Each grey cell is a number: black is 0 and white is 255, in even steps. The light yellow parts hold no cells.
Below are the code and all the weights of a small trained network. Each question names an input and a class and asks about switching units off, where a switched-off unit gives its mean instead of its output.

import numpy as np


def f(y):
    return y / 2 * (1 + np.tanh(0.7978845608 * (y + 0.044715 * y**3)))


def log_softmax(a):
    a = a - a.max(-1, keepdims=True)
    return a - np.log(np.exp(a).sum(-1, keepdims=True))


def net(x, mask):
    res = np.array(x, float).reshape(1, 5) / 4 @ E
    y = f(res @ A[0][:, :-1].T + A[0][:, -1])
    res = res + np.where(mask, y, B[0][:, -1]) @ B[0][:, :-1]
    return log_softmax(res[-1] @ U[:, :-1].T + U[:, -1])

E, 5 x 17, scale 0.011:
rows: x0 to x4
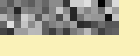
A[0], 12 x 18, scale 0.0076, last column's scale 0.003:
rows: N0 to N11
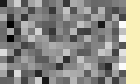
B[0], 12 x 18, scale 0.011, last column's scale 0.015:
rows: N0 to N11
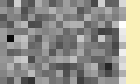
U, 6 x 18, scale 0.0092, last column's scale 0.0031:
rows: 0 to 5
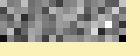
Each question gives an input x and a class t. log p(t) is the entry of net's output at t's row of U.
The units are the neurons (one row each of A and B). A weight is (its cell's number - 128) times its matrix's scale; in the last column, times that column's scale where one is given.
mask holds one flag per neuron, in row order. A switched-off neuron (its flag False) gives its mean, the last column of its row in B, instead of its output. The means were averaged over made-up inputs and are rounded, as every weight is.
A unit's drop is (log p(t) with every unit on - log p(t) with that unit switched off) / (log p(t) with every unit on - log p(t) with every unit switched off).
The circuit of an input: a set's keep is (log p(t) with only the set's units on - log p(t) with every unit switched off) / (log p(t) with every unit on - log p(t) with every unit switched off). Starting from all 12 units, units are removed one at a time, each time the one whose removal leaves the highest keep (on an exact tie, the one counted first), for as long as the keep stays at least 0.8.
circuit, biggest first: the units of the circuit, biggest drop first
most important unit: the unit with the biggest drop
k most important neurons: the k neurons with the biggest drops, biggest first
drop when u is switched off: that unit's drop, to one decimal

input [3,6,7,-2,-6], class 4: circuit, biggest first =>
(N5 N3 N0)
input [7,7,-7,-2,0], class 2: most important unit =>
N11
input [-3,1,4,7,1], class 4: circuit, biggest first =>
(N5 N3)
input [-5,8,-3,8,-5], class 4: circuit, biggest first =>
(N5 N4)
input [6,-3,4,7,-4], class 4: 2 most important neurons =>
(N5 N3)
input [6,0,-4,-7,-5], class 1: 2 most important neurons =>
(N5 N7)
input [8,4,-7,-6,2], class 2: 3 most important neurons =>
(N11 N0 N9)
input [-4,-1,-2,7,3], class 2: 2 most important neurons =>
(N9 N0)
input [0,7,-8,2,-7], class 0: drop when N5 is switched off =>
-0.1
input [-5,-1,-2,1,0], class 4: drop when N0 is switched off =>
0.3
